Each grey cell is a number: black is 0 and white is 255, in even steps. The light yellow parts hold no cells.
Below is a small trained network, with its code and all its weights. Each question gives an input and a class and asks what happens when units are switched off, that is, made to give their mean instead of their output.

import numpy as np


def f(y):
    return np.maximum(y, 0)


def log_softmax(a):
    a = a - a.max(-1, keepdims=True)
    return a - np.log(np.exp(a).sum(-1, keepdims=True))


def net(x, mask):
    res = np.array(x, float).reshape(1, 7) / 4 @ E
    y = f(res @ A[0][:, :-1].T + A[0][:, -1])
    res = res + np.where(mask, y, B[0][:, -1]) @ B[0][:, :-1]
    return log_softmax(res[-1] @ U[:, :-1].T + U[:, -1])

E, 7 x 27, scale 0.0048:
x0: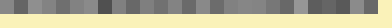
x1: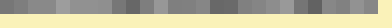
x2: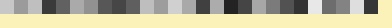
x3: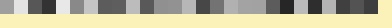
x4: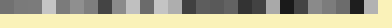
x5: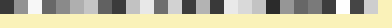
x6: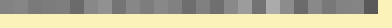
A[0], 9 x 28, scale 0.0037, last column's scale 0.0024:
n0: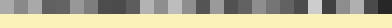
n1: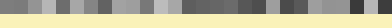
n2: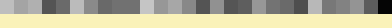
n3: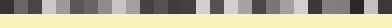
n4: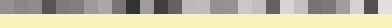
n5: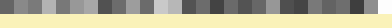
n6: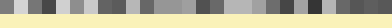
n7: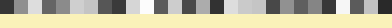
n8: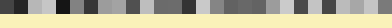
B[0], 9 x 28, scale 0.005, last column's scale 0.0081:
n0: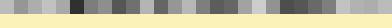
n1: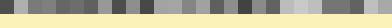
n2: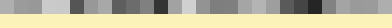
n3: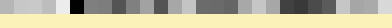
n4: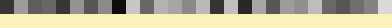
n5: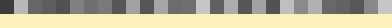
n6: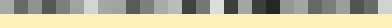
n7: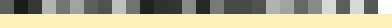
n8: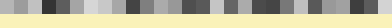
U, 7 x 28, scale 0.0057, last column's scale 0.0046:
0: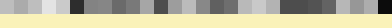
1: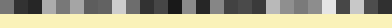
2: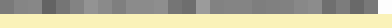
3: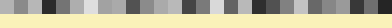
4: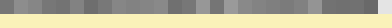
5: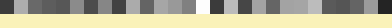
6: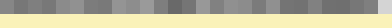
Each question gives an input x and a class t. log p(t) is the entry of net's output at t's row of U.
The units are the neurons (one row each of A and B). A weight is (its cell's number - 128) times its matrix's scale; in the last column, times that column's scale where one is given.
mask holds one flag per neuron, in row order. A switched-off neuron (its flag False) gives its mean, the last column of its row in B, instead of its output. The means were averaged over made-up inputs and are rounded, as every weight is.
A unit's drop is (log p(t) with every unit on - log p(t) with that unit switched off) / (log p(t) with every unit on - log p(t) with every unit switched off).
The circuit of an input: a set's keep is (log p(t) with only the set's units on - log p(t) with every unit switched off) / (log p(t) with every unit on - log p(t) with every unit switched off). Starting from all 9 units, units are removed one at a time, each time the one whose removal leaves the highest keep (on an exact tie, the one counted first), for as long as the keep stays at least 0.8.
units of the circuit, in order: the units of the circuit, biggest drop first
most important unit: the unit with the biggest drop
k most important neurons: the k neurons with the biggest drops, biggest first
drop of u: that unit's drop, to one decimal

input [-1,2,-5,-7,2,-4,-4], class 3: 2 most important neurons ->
[n8 n7]
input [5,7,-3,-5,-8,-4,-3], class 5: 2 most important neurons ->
[n4 n7]
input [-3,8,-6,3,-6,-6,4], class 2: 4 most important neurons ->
[n7 n4 n0 n2]
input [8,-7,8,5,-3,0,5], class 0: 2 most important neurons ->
[n0 n2]
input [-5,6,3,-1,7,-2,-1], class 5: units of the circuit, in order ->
[n5 n1]
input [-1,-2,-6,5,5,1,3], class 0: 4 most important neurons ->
[n3 n4 n8 n7]
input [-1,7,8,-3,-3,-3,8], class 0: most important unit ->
n0
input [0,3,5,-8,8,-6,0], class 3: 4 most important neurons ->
[n8 n7 n4 n3]
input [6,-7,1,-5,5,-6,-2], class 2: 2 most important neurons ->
[n7 n8]
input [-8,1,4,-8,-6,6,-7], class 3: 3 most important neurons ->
[n8 n3 n5]
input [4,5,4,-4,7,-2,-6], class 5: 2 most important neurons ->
[n5 n1]
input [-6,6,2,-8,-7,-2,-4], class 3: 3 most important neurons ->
[n8 n7 n5]
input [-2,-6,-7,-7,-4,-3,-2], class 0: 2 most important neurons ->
[n3 n6]
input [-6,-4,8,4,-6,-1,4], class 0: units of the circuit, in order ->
[n0]
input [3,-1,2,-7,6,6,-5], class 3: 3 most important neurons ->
[n8 n4 n3]
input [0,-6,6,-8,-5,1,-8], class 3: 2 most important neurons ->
[n8 n3]
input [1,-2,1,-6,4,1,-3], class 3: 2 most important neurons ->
[n8 n4]
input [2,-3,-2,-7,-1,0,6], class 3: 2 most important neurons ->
[n8 n7]
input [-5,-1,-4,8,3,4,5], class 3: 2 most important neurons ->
[n6 n4]
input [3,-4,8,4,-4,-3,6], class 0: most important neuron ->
[n0]
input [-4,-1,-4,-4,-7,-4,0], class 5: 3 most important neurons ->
[n4 n7 n6]
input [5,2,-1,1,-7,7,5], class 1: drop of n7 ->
1.1
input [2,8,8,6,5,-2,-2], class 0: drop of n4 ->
0.1
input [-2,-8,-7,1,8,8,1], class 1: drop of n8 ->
0.0
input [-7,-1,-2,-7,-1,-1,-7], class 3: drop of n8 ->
0.8
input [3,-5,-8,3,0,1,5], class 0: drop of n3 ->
1.1
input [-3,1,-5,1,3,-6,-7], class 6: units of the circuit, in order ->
[n7]
